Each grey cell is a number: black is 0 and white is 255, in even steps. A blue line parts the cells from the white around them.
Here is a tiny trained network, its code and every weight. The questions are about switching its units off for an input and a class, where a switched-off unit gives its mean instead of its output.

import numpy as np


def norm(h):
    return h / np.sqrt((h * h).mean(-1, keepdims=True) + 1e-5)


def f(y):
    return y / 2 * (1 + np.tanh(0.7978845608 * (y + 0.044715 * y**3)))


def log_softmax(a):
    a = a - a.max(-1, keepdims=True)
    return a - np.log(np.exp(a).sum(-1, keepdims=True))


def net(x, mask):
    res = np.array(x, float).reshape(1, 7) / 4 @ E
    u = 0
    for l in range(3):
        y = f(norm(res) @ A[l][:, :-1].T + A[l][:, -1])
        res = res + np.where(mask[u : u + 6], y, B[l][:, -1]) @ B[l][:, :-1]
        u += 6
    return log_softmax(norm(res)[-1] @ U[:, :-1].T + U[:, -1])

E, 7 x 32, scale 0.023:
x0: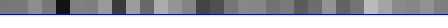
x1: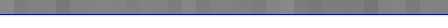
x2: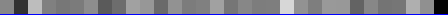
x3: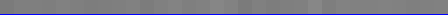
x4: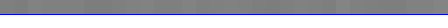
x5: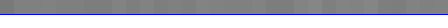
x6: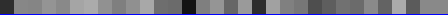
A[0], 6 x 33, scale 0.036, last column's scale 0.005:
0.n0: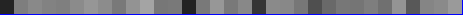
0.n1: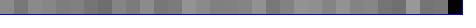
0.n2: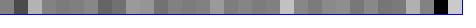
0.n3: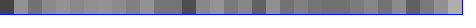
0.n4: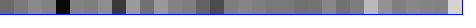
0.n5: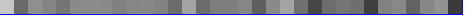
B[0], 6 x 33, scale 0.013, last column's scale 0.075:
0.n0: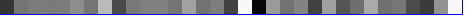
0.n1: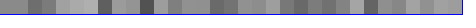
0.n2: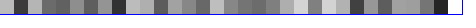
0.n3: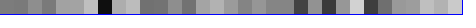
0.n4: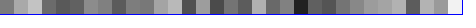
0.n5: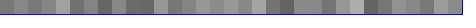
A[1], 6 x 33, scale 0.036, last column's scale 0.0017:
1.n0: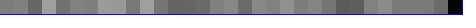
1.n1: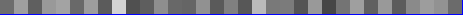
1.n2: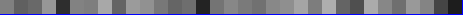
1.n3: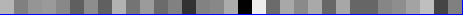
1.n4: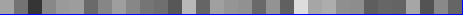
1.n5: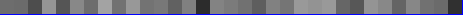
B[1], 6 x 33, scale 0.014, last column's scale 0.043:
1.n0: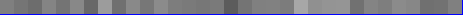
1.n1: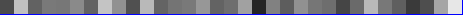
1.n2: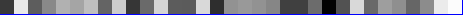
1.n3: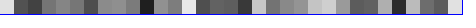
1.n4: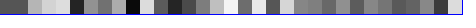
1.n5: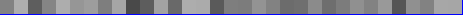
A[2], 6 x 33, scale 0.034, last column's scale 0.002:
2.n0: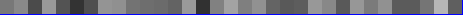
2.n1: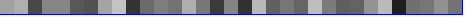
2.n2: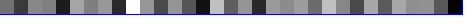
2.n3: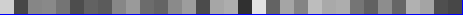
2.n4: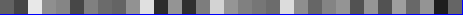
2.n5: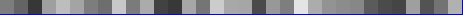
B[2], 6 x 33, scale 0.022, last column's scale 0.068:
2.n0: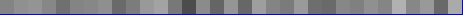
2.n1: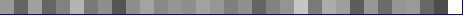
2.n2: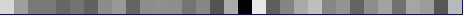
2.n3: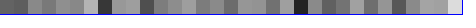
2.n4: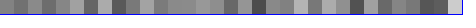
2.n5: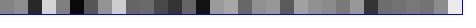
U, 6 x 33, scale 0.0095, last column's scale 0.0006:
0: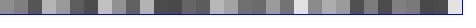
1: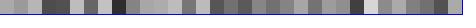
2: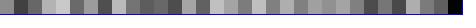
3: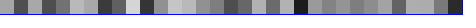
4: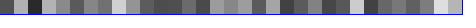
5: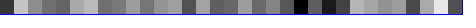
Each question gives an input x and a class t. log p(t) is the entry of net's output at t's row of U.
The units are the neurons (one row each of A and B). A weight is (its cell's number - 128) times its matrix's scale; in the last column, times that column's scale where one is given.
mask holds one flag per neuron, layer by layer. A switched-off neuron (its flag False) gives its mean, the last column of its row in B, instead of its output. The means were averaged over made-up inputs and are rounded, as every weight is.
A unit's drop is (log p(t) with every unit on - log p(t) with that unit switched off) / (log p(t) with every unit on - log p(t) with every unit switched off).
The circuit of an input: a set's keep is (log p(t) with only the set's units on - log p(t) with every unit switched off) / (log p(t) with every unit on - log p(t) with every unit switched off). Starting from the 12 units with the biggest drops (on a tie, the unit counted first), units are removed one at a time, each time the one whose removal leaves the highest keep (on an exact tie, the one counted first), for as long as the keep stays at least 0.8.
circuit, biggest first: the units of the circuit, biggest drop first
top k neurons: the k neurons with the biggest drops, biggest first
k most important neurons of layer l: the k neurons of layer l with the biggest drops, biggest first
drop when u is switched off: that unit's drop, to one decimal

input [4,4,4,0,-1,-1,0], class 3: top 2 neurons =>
0.n0; 1.n3
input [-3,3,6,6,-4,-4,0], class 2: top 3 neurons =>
0.n0; 0.n4; 2.n3
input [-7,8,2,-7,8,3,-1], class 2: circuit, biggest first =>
0.n0
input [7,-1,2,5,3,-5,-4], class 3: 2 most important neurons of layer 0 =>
0.n0; 0.n4
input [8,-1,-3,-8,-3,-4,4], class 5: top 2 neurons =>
0.n2; 0.n4
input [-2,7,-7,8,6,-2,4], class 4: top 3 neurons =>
0.n2; 0.n4; 1.n2
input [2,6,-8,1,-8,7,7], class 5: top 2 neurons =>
0.n2; 2.n5
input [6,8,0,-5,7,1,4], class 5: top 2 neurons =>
0.n2; 0.n4
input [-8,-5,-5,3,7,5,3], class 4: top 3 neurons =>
0.n2; 0.n4; 0.n3
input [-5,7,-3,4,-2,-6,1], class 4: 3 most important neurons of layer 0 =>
0.n2; 0.n4; 0.n3
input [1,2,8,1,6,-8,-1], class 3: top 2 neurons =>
0.n0; 2.n3
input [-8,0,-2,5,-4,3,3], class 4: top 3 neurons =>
0.n2; 0.n4; 0.n3
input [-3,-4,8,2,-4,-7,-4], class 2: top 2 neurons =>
0.n0; 0.n4
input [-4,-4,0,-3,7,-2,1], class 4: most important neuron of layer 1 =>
1.n4
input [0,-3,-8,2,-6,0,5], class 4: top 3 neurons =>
0.n2; 0.n4; 1.n2
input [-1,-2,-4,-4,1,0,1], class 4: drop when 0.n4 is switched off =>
0.5
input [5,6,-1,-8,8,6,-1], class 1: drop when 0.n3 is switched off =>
0.0
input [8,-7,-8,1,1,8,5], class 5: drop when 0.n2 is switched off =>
0.8
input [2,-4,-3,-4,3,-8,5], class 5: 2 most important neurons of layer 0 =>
0.n2; 0.n3
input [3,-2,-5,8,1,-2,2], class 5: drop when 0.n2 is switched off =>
0.8
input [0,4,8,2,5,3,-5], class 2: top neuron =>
0.n4
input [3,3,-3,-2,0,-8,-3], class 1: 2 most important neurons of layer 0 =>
0.n2; 0.n0
